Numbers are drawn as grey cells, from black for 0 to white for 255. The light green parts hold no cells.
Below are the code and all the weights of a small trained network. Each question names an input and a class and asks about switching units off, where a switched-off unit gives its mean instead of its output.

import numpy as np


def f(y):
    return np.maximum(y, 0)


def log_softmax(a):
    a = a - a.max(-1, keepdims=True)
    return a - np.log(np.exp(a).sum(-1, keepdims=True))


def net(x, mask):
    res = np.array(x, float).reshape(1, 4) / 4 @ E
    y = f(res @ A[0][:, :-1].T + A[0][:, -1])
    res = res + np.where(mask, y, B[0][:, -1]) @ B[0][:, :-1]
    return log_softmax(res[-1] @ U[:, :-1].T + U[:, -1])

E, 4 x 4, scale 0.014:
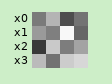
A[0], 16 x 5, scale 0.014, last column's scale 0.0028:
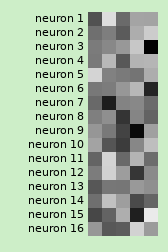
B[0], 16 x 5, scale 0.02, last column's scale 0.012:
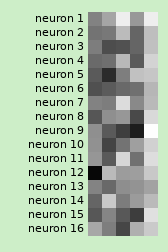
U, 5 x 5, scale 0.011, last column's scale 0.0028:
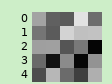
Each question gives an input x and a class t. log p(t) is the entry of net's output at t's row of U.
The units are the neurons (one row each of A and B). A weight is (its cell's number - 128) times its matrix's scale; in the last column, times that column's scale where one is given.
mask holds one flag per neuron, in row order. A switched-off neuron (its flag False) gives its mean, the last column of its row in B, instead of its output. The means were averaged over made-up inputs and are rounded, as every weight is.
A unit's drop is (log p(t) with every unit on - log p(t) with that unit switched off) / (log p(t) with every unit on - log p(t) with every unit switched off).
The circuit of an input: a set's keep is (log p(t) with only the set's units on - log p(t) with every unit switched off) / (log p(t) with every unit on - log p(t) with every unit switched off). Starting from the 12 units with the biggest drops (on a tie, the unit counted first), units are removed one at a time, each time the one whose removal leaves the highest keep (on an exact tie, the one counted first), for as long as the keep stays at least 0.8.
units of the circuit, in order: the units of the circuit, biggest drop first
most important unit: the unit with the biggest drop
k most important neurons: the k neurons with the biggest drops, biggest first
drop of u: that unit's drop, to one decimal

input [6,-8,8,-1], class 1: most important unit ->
neuron 1
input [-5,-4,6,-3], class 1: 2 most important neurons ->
(neuron 9; neuron 1)
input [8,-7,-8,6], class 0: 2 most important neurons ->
(neuron 16; neuron 15)
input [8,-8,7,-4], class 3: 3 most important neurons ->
(neuron 9; neuron 8; neuron 4)
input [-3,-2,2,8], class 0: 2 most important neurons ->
(neuron 16; neuron 9)
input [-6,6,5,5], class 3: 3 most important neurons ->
(neuron 3; neuron 1; neuron 6)
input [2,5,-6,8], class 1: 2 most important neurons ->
(neuron 9; neuron 7)
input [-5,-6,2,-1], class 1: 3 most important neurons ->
(neuron 9; neuron 15; neuron 3)
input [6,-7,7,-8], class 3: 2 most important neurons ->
(neuron 9; neuron 11)
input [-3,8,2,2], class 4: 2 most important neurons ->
(neuron 9; neuron 11)
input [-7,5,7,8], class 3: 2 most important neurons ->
(neuron 3; neuron 6)
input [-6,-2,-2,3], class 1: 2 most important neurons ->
(neuron 7; neuron 9)
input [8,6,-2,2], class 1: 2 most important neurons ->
(neuron 9; neuron 5)
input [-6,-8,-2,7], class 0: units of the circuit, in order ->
(neuron 16)
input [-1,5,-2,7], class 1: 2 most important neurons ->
(neuron 9; neuron 15)
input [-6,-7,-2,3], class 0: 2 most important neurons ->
(neuron 16; neuron 1)
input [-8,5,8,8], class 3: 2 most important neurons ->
(neuron 3; neuron 6)
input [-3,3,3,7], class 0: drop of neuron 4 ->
0.2
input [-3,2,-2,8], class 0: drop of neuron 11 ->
0.1
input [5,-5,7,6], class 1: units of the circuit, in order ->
(neuron 1)
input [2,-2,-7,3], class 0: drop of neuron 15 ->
0.0
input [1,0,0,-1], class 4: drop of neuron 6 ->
0.1
